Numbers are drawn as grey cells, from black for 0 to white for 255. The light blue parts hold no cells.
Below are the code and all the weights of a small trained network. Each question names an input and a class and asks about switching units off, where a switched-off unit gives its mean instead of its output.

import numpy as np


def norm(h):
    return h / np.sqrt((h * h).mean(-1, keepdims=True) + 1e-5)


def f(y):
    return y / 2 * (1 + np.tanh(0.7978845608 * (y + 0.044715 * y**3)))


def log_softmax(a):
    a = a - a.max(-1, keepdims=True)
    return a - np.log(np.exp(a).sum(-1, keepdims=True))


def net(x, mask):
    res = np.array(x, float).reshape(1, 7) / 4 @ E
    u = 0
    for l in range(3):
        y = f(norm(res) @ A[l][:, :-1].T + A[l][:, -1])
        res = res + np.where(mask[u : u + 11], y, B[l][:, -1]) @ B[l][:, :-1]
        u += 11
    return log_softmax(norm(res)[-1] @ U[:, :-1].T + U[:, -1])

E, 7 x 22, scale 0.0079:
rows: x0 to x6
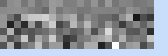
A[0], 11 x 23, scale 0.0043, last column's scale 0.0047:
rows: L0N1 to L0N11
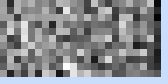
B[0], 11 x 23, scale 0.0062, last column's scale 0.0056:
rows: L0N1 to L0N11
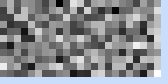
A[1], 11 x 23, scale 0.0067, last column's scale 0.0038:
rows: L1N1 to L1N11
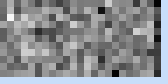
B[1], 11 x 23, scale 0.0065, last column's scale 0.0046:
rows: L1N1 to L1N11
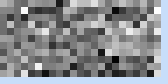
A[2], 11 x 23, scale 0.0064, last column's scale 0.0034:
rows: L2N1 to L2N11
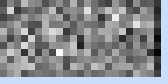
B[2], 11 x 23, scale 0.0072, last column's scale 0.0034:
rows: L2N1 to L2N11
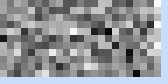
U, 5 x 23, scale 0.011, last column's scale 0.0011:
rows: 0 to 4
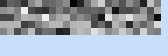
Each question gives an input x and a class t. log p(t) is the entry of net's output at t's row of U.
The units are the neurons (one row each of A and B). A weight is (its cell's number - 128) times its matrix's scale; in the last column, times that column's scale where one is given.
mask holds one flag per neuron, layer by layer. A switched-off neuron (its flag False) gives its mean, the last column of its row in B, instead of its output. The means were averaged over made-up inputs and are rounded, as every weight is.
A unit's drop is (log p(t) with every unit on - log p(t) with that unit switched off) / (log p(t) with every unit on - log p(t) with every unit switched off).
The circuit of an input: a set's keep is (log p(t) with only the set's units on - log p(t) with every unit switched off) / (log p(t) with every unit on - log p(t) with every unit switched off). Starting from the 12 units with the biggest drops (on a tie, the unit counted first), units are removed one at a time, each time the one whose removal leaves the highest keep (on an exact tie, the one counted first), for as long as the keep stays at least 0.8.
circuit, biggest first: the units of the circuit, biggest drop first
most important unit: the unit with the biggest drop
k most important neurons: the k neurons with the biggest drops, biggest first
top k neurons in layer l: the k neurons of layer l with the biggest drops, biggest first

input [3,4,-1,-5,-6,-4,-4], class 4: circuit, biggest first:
(L0N1; L1N4)
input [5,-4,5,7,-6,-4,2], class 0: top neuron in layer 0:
(L0N11)
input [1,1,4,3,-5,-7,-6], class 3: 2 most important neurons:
(L0N10; L2N8)
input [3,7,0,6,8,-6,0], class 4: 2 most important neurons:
(L0N9; L2N2)
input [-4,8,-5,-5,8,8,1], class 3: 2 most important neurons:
(L2N5; L0N6)
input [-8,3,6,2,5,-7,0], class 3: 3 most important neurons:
(L0N10; L2N8; L1N5)
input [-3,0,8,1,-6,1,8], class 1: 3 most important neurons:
(L1N2; L1N9; L1N5)
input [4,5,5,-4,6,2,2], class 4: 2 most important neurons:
(L0N9; L1N1)
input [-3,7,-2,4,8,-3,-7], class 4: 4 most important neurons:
(L0N9; L1N1; L2N2; L1N2)
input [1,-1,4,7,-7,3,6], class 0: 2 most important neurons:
(L0N11; L0N9)
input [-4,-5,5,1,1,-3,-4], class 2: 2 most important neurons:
(L0N3; L0N7)
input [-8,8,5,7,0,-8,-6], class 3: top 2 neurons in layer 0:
(L0N10; L0N5)
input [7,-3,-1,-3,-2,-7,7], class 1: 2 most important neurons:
(L1N2; L0N6)
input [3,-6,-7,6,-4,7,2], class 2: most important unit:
L1N5
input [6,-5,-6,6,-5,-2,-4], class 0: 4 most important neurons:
(L0N11; L0N7; L0N3; L2N6)
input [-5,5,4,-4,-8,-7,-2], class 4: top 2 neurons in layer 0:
(L0N1; L0N6)
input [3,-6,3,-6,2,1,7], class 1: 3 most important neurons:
(L1N2; L0N11; L1N9)
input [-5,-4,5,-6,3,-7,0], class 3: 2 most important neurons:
(L0N10; L0N11)
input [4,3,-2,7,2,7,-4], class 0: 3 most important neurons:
(L0N11; L2N6; L0N10)
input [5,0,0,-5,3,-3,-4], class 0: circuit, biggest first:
(L0N5)
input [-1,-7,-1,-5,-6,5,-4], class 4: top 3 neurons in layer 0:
(L0N1; L0N11; L0N10)
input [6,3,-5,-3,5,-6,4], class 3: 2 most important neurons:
(L2N8; L0N7)
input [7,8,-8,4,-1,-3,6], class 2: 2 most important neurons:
(L1N5; L0N2)
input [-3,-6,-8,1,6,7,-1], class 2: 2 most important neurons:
(L1N5; L2N4)
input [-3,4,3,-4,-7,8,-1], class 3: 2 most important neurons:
(L0N6; L2N5)
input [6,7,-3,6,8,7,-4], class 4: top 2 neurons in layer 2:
(L2N2; L2N8)
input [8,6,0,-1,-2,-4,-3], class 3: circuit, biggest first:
(L0N10)
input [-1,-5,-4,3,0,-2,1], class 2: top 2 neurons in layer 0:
(L0N5; L0N4)
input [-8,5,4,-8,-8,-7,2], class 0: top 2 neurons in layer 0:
(L0N5; L0N9)
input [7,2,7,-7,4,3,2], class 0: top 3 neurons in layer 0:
(L0N5; L0N4; L0N8)
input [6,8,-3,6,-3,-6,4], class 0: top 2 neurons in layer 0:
(L0N11; L0N6)
